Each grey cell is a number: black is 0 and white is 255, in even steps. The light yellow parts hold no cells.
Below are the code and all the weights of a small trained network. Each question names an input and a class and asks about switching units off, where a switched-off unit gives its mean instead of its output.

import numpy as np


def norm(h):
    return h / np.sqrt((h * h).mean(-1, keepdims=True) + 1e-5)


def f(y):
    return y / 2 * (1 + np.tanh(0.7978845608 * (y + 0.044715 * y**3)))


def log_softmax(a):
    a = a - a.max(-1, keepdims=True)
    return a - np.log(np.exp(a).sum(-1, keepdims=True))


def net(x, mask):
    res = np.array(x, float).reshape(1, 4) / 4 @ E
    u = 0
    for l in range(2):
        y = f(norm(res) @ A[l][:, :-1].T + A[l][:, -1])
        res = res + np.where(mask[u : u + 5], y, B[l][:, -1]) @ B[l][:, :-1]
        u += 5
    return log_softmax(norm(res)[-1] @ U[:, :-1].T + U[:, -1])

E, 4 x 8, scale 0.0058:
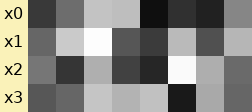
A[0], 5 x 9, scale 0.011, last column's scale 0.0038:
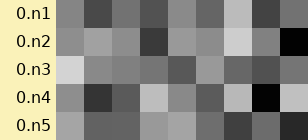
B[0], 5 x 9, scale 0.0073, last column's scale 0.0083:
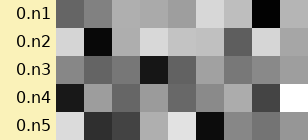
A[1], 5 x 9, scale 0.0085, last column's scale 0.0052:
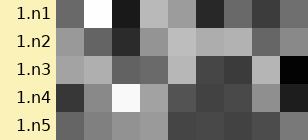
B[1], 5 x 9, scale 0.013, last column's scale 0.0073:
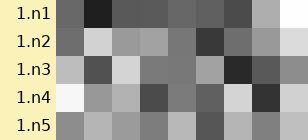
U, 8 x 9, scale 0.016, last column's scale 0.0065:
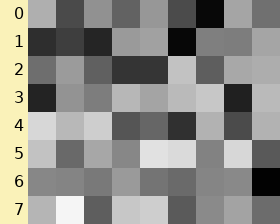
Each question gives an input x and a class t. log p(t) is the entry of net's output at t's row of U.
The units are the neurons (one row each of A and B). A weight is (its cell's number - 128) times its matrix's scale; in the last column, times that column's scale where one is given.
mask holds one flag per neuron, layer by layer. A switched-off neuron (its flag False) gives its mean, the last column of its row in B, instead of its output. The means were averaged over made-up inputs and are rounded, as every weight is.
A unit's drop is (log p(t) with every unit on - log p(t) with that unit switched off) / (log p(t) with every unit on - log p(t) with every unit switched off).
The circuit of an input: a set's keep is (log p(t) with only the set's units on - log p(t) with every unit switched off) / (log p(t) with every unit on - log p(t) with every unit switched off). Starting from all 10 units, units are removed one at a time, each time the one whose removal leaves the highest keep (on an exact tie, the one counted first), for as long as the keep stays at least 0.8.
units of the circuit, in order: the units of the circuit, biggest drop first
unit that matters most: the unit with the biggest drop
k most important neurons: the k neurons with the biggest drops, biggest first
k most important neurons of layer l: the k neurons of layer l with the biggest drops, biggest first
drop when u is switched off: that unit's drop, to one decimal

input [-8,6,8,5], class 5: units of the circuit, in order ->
0.n2
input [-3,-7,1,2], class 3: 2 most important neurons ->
0.n1; 0.n4
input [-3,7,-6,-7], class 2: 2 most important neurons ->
0.n5; 1.n4
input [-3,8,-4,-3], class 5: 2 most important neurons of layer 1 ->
1.n1; 1.n2
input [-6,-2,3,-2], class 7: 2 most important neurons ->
1.n2; 1.n1
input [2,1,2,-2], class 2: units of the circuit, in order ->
0.n3; 1.n4
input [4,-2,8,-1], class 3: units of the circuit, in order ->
1.n1; 1.n4
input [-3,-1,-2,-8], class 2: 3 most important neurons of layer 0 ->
0.n3; 0.n1; 0.n5
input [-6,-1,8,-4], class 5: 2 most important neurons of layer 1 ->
1.n1; 1.n4
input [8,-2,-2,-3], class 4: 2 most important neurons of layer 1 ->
1.n4; 1.n5
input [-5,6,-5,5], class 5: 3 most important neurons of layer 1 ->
1.n1; 1.n2; 1.n4
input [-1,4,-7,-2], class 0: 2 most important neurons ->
1.n3; 0.n4
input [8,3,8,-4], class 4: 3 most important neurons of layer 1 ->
1.n4; 1.n1; 1.n5
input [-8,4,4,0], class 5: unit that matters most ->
0.n2
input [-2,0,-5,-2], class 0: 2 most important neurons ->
1.n3; 0.n4
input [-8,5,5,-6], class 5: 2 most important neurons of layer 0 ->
0.n2; 0.n4
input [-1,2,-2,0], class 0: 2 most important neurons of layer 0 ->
0.n1; 0.n4
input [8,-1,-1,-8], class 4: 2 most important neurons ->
1.n1; 1.n5
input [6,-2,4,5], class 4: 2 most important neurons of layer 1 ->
1.n4; 1.n5
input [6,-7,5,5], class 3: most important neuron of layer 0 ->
0.n1
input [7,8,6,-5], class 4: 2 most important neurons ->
1.n4; 1.n1
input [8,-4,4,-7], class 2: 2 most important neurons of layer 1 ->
1.n4; 1.n1
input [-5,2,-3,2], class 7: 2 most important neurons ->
1.n1; 1.n2
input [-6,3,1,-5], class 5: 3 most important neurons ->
0.n2; 1.n1; 0.n4
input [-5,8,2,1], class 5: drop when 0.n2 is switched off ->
0.2
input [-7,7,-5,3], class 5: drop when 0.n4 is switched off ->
0.1
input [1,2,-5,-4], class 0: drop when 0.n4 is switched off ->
0.2
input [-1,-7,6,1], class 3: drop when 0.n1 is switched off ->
0.1
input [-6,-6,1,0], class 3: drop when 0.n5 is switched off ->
0.0
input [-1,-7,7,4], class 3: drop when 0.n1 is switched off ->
0.1
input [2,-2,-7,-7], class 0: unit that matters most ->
1.n3
